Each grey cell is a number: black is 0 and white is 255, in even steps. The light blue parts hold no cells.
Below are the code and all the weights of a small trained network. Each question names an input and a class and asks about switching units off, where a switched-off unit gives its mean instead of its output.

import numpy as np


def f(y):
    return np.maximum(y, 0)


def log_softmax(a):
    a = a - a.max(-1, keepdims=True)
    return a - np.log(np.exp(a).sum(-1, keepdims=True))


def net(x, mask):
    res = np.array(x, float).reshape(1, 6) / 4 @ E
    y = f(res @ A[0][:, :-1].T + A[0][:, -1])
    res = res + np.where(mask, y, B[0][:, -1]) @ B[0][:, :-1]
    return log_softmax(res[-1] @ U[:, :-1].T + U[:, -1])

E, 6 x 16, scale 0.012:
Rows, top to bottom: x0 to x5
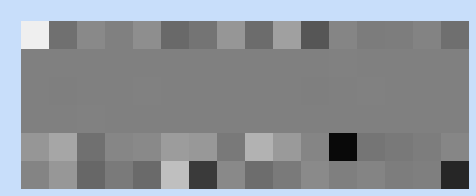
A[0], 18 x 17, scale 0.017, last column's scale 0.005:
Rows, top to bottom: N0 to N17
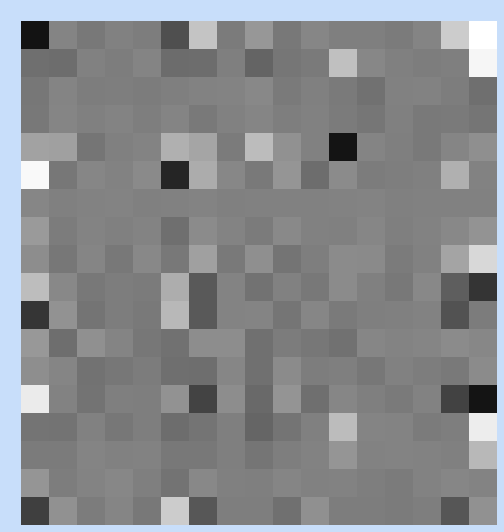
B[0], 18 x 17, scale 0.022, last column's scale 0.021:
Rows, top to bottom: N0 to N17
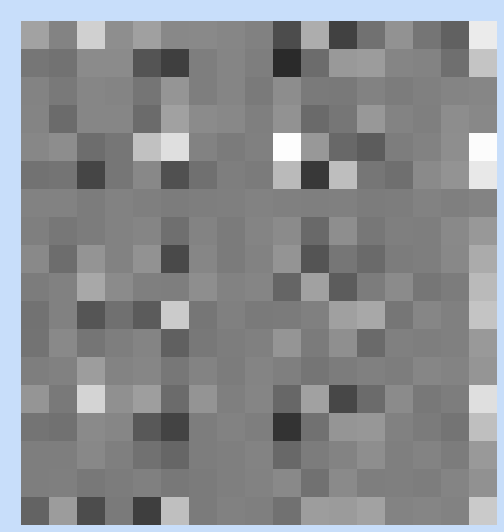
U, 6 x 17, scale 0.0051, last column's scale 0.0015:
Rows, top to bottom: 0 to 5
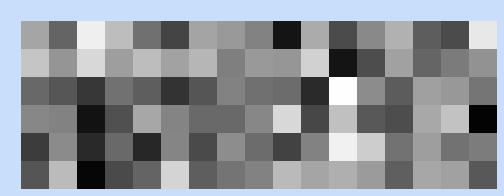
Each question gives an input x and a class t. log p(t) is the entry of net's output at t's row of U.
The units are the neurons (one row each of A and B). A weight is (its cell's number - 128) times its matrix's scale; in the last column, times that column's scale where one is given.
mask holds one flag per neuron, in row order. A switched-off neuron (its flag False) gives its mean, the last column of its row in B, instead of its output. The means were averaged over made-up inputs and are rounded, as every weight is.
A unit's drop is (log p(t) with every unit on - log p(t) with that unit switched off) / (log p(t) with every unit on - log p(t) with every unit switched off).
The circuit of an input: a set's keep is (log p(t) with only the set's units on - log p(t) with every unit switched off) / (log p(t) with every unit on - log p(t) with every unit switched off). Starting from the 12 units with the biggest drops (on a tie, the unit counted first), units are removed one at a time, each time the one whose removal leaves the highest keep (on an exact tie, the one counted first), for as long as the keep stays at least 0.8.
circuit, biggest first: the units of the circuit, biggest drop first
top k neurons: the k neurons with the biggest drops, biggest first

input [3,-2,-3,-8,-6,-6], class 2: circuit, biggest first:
[N5]
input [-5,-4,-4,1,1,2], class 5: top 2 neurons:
[N1; N14]
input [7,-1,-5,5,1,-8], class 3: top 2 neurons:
[N1; N14]
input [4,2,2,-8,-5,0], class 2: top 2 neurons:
[N0; N5]
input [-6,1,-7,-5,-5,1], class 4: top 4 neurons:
[N13; N17; N10; N9]
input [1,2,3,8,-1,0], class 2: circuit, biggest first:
[N0; N4]
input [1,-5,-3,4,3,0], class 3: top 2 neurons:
[N0; N13]
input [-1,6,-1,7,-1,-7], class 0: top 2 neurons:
[N0; N4]
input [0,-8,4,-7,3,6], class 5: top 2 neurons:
[N0; N17]
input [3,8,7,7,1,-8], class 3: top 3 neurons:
[N5; N1; N14]
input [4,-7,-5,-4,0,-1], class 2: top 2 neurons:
[N4; N0]
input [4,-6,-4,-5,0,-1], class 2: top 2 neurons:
[N4; N0]
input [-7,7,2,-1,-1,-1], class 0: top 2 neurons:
[N0; N4]
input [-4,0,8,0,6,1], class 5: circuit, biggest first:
[N13]
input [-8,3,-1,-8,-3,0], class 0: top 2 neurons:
[N0; N5]
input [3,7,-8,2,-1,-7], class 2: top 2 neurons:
[N5; N4]
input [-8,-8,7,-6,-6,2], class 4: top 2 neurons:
[N17; N10]
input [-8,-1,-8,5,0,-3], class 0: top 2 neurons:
[N4; N0]
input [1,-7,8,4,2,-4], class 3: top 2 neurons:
[N13; N5]
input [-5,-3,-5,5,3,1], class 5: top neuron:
[N13]
